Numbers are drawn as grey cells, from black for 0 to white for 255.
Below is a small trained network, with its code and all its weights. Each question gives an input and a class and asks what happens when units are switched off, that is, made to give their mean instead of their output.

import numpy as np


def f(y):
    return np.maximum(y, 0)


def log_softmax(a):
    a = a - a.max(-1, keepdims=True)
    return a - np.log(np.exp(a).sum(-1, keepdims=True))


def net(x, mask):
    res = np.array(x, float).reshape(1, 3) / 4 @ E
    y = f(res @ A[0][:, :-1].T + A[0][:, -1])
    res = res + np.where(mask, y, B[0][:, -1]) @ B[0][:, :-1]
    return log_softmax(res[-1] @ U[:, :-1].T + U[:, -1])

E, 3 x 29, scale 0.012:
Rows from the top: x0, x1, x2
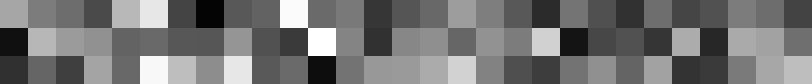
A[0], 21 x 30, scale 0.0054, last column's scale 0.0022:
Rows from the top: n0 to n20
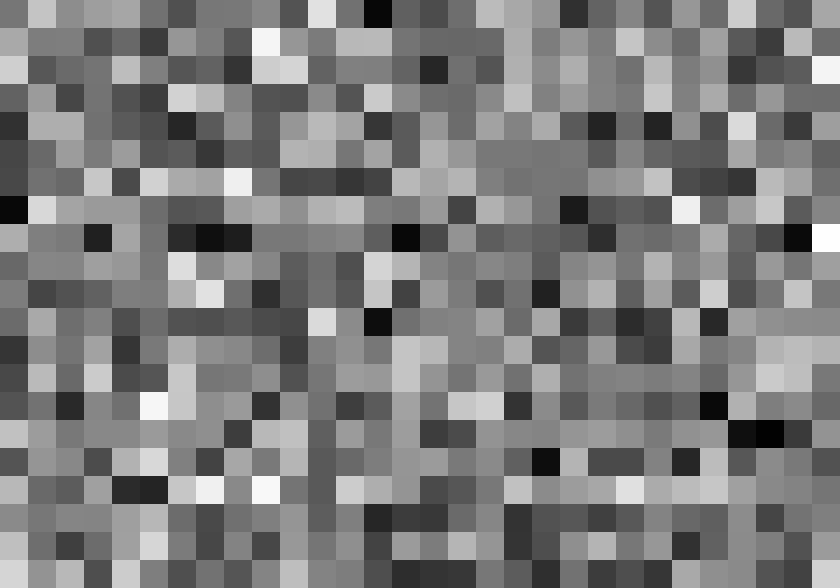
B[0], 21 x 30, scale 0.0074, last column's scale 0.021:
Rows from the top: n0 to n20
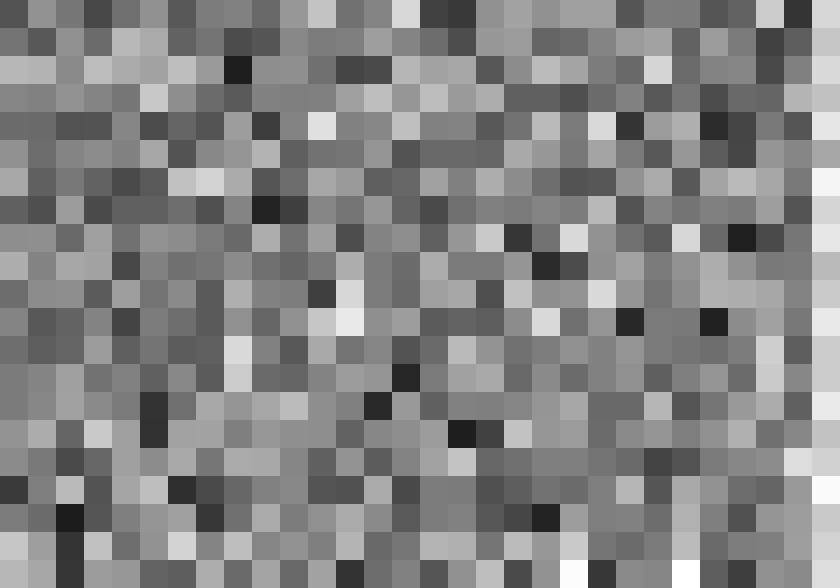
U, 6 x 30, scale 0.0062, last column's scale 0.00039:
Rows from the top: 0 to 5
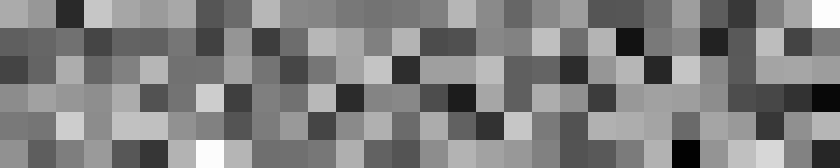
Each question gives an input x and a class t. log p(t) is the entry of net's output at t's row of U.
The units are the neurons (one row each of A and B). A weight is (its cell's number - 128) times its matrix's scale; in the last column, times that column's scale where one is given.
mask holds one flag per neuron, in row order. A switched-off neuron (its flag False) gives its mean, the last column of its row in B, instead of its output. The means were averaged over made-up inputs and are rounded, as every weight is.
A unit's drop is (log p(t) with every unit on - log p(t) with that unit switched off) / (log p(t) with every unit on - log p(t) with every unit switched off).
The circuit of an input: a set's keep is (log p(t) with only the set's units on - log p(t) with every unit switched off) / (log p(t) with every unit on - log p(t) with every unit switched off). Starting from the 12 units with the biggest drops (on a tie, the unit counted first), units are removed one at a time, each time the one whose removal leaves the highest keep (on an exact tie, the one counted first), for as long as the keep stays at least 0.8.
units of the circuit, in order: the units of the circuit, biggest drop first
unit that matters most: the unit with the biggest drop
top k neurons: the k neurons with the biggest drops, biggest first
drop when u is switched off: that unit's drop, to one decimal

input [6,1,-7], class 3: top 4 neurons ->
(n20; n8; n2; n0)
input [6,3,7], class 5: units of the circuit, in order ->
(n6; n14)
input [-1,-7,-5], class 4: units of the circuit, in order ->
(n17; n1)
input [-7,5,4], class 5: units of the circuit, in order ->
(n6; n8)
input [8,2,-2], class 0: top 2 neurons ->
(n20; n8)
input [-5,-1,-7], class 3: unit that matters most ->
n10
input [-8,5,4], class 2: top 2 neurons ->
(n13; n3)
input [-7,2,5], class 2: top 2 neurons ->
(n17; n3)
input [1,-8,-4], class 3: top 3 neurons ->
(n20; n8; n15)
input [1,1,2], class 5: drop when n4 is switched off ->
0.2
